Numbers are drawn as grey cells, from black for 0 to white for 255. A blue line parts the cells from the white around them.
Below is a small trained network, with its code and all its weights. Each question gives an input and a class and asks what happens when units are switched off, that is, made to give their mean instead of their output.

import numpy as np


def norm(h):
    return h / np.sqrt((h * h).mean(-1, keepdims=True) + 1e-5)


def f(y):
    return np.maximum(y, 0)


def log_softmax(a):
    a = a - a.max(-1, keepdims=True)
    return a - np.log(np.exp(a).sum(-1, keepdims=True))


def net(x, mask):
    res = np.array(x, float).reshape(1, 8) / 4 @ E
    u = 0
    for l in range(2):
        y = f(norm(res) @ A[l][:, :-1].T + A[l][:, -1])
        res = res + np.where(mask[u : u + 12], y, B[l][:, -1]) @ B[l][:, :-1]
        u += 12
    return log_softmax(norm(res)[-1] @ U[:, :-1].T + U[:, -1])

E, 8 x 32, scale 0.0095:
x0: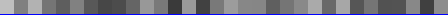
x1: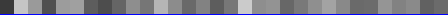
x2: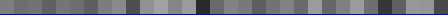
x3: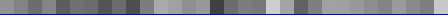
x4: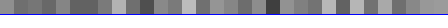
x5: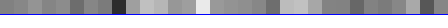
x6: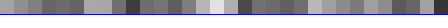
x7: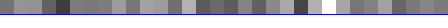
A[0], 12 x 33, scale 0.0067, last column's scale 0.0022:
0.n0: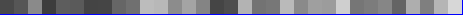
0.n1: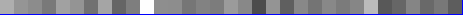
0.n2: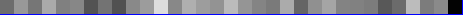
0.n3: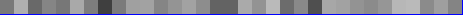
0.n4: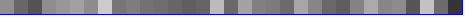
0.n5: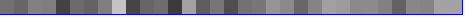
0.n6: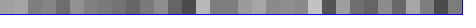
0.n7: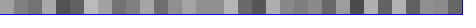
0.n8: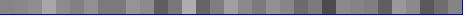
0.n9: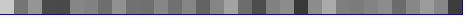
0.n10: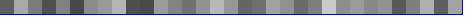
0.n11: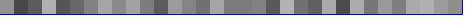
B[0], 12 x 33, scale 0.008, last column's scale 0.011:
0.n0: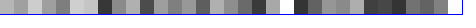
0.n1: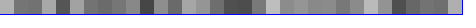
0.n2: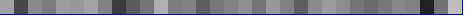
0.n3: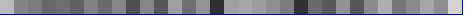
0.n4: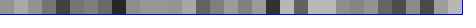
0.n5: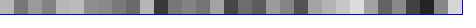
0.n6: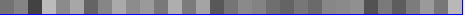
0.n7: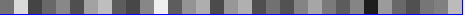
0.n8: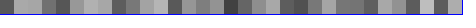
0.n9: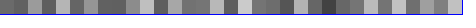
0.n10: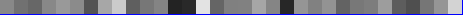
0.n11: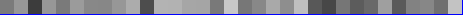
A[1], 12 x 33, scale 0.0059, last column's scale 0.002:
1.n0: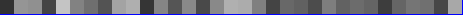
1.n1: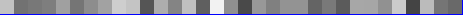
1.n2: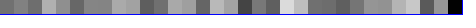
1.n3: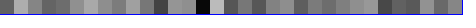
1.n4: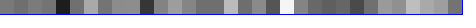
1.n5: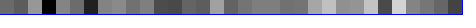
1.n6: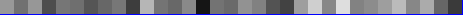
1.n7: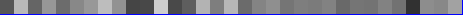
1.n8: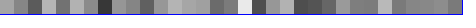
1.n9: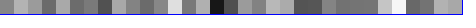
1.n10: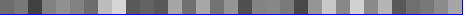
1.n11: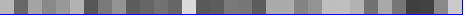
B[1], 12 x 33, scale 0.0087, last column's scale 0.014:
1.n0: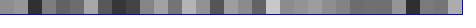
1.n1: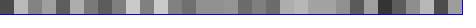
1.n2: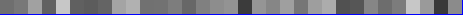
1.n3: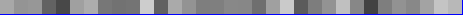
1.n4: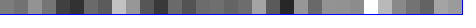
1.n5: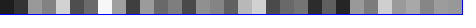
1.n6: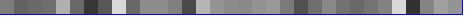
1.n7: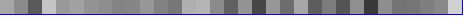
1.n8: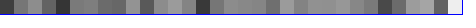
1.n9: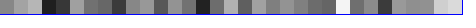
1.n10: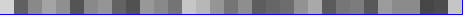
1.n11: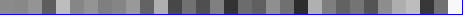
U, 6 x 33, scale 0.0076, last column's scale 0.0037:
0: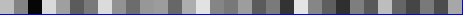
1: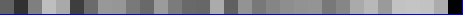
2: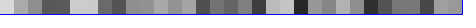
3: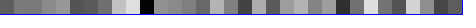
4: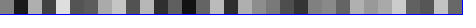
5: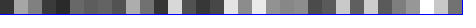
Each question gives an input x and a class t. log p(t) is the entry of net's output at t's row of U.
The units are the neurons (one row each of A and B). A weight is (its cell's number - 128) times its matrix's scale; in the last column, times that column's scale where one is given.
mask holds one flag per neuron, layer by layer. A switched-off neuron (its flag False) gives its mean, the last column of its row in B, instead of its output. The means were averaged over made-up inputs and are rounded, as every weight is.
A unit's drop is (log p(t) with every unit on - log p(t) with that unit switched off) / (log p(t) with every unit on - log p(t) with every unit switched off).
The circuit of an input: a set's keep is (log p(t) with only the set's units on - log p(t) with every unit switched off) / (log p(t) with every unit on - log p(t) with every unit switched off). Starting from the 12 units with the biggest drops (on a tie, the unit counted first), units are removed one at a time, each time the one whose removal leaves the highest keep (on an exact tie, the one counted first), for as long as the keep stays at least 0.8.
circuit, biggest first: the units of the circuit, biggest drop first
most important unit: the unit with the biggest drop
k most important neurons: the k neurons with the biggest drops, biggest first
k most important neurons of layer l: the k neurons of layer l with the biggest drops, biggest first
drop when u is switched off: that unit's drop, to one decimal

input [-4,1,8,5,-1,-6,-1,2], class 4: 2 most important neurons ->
(0.n5 1.n5)
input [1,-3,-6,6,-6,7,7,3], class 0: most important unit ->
0.n7
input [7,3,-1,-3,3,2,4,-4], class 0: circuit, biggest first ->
(0.n0 1.n9)
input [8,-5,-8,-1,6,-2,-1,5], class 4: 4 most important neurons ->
(0.n5 0.n9 0.n0 1.n5)
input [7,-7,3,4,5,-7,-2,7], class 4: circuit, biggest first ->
(0.n9 1.n6)
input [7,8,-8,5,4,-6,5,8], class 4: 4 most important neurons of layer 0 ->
(0.n9 0.n5 0.n10 0.n11)
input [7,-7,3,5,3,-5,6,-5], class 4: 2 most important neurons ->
(0.n0 0.n5)
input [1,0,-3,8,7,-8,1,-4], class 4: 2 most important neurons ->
(0.n5 0.n0)
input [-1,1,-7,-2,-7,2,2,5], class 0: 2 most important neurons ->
(0.n0 0.n7)
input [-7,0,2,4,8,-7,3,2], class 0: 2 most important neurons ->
(0.n10 0.n11)
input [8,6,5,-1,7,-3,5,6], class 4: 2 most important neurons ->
(1.n5 0.n9)
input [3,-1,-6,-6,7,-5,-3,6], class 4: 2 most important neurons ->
(0.n5 0.n0)
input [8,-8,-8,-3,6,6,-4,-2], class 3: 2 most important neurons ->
(0.n10 1.n2)
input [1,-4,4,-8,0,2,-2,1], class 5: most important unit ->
0.n5
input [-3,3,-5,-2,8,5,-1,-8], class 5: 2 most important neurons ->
(1.n11 0.n10)
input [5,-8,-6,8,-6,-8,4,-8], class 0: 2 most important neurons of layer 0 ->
(0.n7 0.n0)
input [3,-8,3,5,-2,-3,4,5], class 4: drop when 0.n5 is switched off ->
0.6
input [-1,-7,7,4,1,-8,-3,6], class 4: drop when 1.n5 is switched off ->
0.3
